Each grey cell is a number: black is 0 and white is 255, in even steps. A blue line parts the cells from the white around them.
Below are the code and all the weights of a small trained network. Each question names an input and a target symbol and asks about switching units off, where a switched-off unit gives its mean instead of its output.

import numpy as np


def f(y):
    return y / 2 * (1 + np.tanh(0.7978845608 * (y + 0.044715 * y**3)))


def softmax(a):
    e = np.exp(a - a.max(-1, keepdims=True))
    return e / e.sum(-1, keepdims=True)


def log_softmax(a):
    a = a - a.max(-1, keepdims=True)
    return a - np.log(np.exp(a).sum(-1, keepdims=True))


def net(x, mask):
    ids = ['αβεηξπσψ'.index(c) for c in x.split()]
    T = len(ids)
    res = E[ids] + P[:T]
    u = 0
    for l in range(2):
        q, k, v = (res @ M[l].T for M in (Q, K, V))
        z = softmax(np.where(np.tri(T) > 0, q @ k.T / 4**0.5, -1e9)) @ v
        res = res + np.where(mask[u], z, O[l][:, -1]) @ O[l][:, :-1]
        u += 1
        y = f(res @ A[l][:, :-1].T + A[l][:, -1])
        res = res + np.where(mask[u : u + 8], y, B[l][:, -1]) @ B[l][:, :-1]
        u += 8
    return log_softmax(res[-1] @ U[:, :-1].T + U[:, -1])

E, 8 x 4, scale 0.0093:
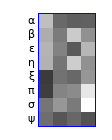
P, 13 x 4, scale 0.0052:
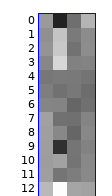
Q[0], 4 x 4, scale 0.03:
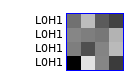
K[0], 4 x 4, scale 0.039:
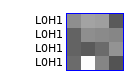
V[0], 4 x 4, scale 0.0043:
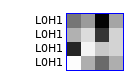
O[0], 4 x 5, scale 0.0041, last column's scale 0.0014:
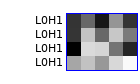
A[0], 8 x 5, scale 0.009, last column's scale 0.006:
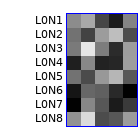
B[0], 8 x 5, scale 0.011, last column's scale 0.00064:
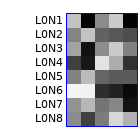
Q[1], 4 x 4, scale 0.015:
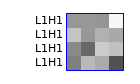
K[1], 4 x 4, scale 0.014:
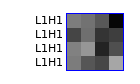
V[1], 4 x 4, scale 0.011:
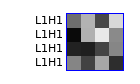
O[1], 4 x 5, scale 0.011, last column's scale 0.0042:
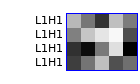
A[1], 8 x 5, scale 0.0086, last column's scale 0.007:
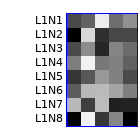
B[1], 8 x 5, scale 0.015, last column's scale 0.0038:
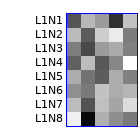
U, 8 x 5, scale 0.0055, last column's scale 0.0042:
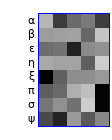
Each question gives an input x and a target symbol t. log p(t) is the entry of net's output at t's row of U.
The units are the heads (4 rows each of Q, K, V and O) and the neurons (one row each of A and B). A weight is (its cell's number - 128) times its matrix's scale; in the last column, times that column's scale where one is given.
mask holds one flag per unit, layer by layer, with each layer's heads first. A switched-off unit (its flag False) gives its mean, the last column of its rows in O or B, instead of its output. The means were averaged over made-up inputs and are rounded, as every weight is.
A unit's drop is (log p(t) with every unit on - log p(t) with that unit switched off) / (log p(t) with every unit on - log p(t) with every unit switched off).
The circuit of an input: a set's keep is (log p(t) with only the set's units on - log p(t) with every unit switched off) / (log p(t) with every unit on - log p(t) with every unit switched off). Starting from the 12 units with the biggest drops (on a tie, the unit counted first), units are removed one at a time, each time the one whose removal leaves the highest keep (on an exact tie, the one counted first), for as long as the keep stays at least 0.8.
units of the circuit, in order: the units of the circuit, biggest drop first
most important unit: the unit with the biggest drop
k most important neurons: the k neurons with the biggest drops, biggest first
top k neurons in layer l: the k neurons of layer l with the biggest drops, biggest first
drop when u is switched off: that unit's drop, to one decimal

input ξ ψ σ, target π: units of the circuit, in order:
L1H1, L0N4, L1N6
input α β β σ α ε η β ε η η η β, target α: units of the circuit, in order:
L1H1, L0H1, L1N7, L1N1
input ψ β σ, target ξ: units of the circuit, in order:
L1H1
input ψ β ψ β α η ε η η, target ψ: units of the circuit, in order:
L1H1, L0H1
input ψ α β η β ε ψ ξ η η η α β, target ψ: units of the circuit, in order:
L1H1, L0H1
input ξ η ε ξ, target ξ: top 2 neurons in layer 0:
L0N4, L0N8
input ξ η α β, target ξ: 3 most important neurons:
L1N1, L0N4, L1N7
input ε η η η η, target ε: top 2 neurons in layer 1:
L1N7, L1N6
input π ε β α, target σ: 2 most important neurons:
L0N8, L0N3
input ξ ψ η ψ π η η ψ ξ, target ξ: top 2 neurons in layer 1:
L1N1, L1N7
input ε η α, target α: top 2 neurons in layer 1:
L1N4, L1N3
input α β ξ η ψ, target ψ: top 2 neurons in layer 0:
L0N4, L0N1
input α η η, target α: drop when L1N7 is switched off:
0.2
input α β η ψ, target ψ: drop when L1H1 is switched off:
0.4
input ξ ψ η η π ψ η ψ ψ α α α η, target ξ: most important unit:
L1H1
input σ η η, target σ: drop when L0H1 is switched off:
0.6
